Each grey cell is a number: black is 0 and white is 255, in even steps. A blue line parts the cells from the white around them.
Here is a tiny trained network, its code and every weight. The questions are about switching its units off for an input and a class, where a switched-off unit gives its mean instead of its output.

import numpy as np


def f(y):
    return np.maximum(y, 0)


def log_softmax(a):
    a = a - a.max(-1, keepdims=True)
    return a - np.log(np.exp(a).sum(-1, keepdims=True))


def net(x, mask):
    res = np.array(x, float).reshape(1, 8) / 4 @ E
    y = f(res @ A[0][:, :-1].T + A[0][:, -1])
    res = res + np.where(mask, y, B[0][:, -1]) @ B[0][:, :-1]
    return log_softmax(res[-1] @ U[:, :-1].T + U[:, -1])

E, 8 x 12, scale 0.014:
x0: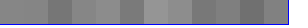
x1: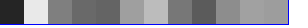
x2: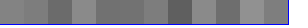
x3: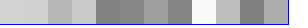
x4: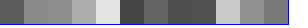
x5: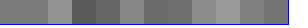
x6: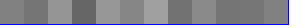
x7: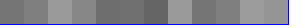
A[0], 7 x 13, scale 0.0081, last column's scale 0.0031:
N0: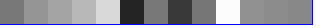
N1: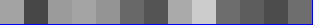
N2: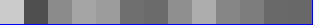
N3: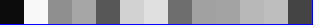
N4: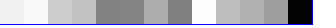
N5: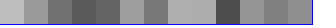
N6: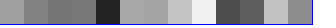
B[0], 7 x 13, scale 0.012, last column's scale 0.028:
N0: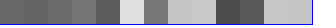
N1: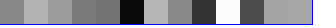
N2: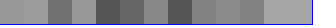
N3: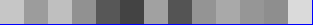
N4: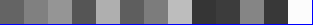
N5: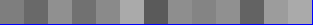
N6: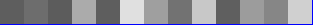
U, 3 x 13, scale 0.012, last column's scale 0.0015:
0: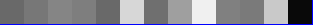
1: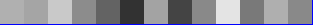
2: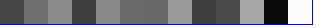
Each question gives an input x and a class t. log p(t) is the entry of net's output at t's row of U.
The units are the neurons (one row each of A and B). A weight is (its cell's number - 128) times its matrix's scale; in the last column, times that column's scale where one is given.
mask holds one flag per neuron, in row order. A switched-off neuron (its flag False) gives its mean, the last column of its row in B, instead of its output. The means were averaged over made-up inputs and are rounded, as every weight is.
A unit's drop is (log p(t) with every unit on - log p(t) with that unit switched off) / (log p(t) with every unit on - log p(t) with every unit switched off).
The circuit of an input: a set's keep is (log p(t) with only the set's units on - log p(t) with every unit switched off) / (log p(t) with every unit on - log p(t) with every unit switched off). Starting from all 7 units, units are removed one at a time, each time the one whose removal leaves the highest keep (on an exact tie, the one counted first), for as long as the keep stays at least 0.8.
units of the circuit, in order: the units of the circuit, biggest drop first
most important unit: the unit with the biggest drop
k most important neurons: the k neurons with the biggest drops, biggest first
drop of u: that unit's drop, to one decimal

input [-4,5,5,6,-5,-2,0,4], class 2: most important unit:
N4
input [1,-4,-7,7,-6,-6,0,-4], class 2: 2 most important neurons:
(N4, N0)
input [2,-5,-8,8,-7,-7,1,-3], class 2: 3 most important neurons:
(N4, N0, N1)
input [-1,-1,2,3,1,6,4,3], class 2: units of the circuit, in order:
(N3, N6)
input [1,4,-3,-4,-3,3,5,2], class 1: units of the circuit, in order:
(N4, N0)
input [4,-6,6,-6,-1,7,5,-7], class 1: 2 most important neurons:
(N4, N1)
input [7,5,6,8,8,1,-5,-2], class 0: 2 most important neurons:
(N0, N3)
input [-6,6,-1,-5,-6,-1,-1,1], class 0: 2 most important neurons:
(N4, N1)
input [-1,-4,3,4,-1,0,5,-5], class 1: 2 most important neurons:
(N1, N2)
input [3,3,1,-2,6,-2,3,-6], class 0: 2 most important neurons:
(N4, N0)
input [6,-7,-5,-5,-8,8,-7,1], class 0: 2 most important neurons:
(N4, N3)
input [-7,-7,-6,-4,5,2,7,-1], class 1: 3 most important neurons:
(N4, N1, N6)
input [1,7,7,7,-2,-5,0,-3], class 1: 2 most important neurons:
(N3, N0)
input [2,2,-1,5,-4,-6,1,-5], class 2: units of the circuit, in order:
(N4)
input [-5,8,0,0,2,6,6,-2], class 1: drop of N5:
0.0
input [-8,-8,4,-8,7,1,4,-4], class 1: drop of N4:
1.2
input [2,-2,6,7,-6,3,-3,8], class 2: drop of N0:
0.4
